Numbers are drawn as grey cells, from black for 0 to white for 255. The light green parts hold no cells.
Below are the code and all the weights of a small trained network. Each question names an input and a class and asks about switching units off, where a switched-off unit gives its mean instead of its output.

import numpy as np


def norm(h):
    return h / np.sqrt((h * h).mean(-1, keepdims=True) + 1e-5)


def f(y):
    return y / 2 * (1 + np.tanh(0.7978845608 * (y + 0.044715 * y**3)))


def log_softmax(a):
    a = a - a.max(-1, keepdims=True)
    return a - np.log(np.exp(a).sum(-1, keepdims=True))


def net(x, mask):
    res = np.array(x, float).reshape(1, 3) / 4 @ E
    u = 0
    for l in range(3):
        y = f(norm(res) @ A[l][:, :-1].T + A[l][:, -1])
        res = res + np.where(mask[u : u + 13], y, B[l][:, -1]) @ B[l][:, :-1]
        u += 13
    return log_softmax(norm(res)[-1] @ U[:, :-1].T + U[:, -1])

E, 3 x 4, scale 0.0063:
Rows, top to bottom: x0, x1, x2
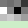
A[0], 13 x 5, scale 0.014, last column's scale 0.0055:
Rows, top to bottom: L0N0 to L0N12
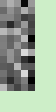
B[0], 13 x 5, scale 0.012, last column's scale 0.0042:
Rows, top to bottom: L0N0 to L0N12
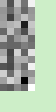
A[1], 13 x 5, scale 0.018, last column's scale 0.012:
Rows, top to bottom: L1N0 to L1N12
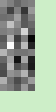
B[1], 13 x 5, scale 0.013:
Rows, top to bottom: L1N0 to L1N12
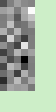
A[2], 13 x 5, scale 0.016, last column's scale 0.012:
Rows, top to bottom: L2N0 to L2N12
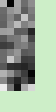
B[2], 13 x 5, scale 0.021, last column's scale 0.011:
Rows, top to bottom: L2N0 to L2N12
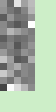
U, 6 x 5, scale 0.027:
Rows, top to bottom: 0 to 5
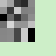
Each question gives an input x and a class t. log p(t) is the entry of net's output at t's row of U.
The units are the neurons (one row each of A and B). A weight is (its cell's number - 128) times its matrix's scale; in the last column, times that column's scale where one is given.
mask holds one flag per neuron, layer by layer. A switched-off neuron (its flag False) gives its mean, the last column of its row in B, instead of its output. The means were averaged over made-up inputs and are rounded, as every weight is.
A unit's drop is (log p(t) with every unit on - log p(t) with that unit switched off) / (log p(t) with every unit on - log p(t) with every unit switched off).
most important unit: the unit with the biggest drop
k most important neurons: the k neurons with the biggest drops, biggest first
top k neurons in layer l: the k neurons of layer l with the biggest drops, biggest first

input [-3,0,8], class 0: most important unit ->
L0N7
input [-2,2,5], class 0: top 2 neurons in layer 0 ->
[L0N7; L0N9]
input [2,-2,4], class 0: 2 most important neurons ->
[L0N4; L1N1]
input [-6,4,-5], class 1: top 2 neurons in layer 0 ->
[L0N10; L0N7]
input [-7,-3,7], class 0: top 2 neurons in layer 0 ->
[L0N7; L0N4]
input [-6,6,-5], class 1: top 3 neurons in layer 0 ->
[L0N10; L0N7; L0N4]
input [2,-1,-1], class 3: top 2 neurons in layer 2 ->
[L2N12; L2N3]
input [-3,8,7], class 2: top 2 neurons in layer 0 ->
[L0N3; L0N11]
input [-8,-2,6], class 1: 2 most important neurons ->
[L0N7; L1N1]
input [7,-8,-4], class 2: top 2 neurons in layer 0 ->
[L0N7; L0N10]
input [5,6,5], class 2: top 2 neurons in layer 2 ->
[L2N0; L2N8]
